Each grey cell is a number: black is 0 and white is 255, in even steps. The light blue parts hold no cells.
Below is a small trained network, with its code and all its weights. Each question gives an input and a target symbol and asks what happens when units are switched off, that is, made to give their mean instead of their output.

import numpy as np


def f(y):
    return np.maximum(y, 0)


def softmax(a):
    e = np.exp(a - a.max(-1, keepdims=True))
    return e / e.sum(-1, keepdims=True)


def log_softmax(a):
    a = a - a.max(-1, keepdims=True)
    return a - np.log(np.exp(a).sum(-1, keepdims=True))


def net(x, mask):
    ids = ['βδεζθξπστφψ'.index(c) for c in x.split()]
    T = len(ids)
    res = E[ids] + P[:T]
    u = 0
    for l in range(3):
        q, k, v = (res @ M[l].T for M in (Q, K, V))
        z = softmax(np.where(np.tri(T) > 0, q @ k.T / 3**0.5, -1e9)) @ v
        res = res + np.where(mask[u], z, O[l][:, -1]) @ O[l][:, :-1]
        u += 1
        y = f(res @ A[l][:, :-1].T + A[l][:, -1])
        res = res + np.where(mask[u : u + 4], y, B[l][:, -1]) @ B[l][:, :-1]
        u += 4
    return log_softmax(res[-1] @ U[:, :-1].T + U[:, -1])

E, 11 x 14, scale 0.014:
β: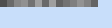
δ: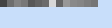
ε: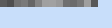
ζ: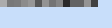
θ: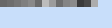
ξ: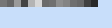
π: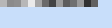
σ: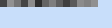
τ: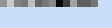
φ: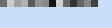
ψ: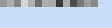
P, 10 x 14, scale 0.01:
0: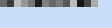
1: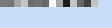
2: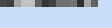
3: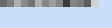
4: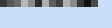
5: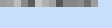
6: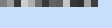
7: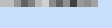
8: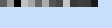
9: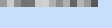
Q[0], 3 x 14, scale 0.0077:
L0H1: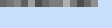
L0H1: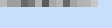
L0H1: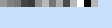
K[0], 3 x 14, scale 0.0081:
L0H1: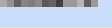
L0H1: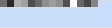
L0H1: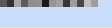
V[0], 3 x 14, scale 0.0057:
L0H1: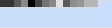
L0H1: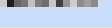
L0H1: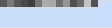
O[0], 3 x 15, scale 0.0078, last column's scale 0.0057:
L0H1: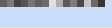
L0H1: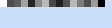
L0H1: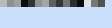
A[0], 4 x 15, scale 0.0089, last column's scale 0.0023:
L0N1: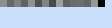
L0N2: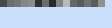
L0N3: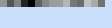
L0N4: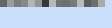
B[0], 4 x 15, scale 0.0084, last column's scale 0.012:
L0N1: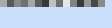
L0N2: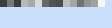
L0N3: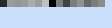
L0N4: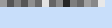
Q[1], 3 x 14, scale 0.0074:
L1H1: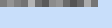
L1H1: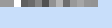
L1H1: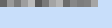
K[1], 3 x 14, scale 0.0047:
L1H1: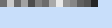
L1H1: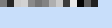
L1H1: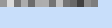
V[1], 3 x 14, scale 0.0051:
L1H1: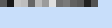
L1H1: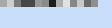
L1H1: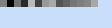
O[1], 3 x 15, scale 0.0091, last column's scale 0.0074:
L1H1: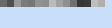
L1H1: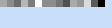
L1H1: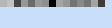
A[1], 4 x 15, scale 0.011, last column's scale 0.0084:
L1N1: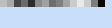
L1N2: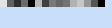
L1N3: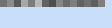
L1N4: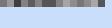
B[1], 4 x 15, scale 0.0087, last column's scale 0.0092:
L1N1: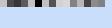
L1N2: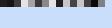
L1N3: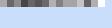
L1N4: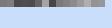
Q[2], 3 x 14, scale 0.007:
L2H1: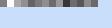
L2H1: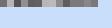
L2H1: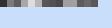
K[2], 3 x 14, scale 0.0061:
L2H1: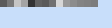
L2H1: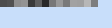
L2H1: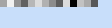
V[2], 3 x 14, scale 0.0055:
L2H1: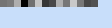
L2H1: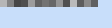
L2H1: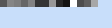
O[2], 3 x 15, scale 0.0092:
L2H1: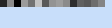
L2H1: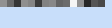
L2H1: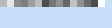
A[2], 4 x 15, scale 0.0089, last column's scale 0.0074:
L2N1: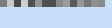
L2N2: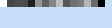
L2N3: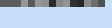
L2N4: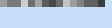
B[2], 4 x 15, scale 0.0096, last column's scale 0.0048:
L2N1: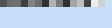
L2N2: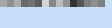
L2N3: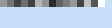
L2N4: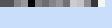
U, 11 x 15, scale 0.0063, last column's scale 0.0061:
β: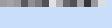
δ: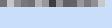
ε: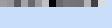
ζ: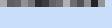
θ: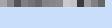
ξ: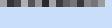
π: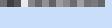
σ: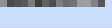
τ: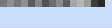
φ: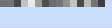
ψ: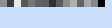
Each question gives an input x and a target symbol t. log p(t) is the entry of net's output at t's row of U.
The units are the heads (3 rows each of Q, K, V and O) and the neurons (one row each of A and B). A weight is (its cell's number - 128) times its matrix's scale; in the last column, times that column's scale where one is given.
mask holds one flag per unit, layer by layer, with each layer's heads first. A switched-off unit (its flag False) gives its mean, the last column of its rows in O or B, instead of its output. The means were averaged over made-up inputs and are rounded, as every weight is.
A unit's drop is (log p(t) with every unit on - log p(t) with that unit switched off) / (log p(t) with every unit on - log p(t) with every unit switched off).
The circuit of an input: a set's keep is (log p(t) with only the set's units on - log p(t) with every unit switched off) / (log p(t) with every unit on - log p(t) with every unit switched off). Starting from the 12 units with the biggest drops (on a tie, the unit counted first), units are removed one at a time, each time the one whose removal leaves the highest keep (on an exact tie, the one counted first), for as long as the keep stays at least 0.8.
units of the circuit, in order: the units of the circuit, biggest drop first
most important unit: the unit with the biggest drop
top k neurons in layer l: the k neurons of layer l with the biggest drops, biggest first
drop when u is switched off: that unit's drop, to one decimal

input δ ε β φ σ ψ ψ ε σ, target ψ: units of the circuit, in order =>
L2H1
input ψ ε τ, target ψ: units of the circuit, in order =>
L2H1, L1N3
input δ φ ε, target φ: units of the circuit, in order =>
L0H1, L0N2
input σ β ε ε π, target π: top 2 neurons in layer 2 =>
L2N4, L2N3
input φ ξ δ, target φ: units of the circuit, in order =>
L0N2, L0H1
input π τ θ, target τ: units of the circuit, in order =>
L2H1, L2N4, L0H1
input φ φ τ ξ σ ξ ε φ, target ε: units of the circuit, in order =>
L2H1, L2N3
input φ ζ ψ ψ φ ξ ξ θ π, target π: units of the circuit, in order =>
L0H1, L2H1
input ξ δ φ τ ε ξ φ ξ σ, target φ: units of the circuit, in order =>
L0N2, L0H1
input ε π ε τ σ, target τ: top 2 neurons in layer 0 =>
L0N4, L0N2
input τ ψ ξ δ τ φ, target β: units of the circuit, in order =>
L2N1, L0N4
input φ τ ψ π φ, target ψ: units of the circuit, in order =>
L2H1, L1N3, L0N2
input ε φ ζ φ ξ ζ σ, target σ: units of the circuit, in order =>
L0N2, L1H1, L1N4, L2N1
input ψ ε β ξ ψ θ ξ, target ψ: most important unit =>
L1N3
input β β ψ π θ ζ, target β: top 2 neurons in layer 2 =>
L2N3, L2N4
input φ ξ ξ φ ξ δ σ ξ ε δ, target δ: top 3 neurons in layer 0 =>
L0N2, L0N3, L0N4
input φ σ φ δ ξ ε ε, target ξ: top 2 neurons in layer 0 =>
L0N4, L0N2
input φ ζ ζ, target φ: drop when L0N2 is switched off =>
0.3
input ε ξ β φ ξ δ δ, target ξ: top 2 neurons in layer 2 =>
L2N1, L2N3
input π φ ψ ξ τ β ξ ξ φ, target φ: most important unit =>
L1H1
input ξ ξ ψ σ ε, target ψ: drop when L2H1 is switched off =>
1.0
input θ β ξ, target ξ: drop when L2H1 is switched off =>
1.0
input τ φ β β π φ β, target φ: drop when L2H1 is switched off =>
-0.1
